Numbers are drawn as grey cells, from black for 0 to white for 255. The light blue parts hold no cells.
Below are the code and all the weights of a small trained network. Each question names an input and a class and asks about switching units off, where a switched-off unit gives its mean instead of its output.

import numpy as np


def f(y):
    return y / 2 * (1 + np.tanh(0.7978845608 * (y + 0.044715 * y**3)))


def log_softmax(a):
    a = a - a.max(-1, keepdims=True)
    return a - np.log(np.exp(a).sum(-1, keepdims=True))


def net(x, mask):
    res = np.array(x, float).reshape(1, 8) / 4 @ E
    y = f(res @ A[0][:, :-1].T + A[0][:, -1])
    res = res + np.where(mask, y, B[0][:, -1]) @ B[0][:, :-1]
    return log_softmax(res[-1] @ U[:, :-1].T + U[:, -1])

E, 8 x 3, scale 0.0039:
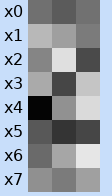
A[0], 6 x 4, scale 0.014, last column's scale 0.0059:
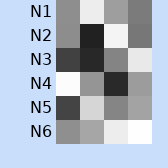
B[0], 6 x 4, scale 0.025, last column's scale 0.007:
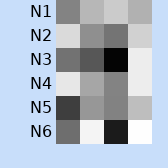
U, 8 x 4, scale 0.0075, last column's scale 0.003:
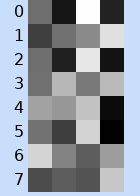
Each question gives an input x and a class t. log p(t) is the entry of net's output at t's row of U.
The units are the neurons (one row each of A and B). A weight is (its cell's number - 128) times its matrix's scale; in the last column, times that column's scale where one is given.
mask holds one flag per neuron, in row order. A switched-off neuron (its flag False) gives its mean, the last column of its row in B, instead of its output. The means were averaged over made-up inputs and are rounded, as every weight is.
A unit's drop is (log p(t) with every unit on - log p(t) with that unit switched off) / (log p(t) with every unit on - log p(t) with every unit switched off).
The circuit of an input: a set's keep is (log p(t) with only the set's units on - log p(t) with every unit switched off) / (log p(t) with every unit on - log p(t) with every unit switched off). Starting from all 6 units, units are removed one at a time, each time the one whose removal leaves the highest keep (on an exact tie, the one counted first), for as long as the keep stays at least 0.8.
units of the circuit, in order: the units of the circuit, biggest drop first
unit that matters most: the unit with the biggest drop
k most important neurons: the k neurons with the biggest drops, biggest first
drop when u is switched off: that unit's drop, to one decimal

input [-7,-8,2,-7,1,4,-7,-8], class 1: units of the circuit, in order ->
(N6; N2)
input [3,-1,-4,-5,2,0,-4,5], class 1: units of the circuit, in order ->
(N4)
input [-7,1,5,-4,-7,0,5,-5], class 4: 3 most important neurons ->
(N3; N1; N6)
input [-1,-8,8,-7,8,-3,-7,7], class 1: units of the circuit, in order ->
(N4; N6; N5)
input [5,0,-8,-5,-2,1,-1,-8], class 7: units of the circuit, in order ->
(N4; N3)
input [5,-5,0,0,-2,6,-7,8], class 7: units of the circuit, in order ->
(N2; N3)
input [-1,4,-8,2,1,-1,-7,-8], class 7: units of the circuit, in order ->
(N4; N3)
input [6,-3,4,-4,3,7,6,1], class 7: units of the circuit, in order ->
(N3; N4)
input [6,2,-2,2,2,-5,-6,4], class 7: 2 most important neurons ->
(N4; N1)
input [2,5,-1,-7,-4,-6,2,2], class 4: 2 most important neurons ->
(N3; N1)
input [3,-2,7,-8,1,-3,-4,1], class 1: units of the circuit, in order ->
(N6; N5)
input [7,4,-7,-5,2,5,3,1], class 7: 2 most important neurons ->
(N4; N3)
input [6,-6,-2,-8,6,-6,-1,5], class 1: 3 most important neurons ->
(N4; N2; N5)
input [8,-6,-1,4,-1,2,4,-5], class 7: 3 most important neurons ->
(N4; N3; N1)
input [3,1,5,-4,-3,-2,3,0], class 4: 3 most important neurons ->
(N3; N6; N1)
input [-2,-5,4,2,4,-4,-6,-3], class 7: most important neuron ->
(N4)
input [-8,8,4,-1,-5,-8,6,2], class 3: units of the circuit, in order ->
(N6; N1)
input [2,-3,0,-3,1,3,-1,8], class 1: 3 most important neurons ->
(N4; N6; N2)
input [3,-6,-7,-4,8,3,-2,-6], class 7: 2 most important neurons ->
(N3; N4)
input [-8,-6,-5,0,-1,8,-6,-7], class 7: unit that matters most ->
N3
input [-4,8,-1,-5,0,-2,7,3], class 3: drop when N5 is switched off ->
0.0
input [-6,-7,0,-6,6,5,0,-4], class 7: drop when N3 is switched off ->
0.2
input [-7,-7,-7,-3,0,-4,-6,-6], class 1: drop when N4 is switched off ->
0.5
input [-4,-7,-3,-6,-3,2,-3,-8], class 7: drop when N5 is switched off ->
-0.1
